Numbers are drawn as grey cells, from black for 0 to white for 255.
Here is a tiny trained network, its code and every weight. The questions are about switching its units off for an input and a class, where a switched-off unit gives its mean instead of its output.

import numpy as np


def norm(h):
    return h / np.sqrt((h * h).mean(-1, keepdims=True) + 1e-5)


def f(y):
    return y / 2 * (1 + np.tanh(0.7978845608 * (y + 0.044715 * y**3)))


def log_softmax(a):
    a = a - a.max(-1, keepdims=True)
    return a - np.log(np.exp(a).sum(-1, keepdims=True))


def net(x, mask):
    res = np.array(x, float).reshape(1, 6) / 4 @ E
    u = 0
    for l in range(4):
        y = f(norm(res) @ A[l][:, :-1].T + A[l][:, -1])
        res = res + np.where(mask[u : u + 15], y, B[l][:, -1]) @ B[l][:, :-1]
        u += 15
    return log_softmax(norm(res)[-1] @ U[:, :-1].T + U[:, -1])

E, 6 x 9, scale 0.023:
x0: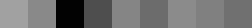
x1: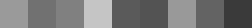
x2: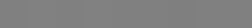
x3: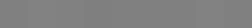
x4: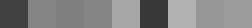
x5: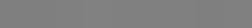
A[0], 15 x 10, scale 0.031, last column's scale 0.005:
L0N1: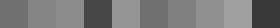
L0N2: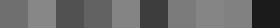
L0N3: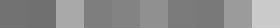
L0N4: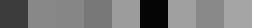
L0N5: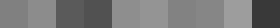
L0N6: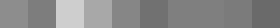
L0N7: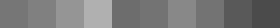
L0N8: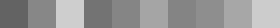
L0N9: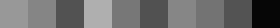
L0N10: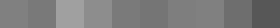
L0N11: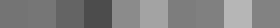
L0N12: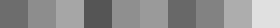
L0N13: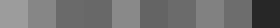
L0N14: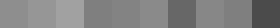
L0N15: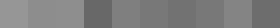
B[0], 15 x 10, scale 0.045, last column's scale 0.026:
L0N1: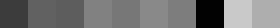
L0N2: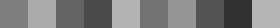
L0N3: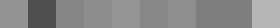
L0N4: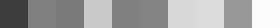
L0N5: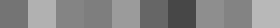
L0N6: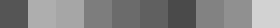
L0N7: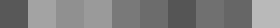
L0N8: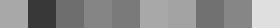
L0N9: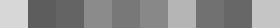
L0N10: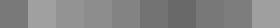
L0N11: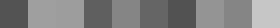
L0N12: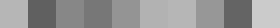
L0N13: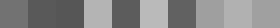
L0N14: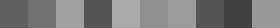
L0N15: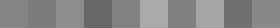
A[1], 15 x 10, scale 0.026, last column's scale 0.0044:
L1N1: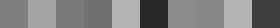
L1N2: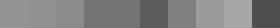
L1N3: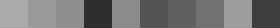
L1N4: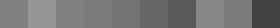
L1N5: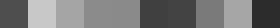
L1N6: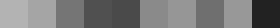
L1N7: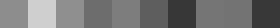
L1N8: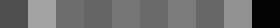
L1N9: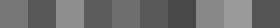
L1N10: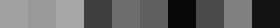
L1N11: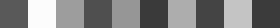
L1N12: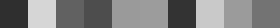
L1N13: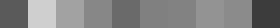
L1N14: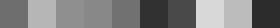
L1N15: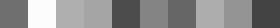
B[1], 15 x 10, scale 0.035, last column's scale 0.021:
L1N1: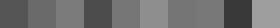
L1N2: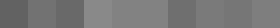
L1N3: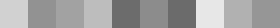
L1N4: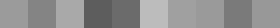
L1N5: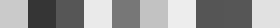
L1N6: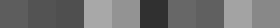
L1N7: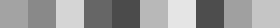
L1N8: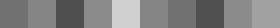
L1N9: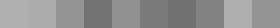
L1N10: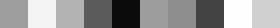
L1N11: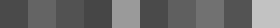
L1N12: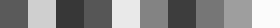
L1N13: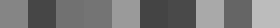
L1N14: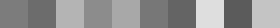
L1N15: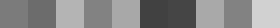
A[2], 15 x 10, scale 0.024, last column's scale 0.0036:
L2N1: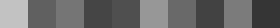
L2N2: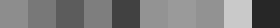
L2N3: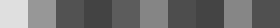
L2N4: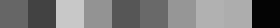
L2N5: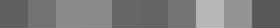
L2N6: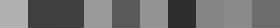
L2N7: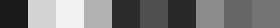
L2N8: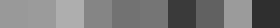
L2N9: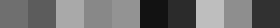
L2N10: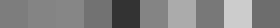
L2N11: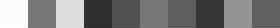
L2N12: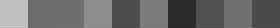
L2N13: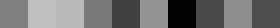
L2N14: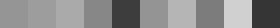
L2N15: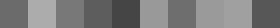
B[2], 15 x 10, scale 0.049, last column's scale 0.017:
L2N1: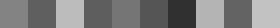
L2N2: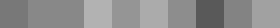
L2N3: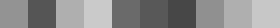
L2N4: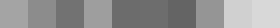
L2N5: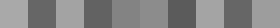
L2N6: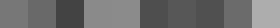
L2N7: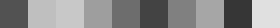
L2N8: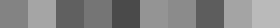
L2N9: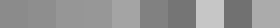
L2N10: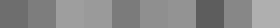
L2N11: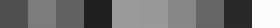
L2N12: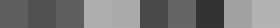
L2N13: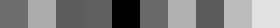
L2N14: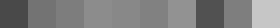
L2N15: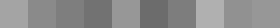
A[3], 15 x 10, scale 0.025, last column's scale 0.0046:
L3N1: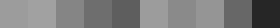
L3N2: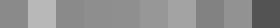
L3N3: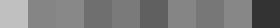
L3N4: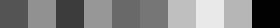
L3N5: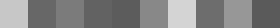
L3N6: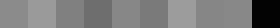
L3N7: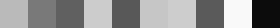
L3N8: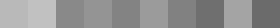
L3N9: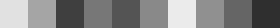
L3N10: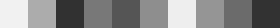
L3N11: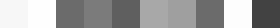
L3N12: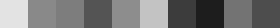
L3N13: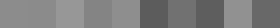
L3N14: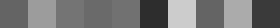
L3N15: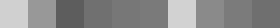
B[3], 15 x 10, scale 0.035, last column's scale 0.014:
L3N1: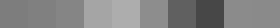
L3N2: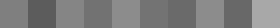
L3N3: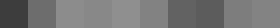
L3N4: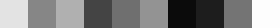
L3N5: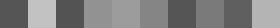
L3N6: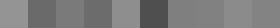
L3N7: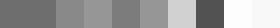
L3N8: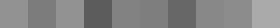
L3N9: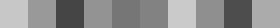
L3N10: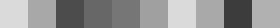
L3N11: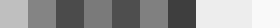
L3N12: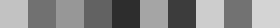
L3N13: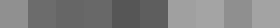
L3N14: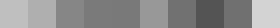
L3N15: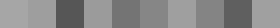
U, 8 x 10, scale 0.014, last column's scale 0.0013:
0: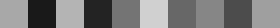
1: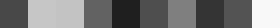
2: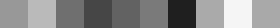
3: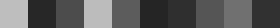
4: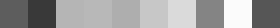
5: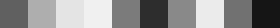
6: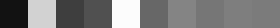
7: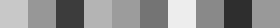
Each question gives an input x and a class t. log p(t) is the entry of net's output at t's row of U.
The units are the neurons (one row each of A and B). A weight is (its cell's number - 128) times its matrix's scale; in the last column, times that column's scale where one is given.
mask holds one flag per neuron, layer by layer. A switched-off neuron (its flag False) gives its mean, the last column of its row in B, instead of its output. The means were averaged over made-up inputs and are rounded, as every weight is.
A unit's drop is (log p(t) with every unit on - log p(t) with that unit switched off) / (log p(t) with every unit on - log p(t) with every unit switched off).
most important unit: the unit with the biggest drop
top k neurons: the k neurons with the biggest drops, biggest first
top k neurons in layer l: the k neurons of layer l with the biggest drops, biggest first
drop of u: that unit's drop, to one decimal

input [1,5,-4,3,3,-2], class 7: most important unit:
L0N9
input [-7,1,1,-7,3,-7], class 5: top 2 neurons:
L0N6; L0N9
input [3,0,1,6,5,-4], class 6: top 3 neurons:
L0N2; L0N8; L0N12
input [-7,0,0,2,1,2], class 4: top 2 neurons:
L0N8; L0N11
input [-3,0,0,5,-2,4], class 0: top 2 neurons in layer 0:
L0N4; L0N8
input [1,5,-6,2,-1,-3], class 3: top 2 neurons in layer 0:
L0N9; L0N4
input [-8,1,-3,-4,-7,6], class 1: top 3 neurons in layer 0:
L0N6; L0N4; L0N9
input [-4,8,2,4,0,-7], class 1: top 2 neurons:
L0N4; L1N10
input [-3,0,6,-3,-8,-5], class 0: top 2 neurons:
L0N4; L0N11
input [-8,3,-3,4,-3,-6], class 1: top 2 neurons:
L0N4; L0N6
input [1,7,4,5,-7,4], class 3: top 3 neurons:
L0N9; L0N11; L0N6
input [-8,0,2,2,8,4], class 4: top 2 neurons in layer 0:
L0N8; L0N11
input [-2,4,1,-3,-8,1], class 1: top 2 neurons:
L0N4; L1N10
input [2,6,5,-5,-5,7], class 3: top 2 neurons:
L0N4; L0N9
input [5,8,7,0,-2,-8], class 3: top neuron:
L0N4
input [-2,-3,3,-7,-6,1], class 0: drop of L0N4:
0.6
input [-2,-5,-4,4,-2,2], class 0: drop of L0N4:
0.7
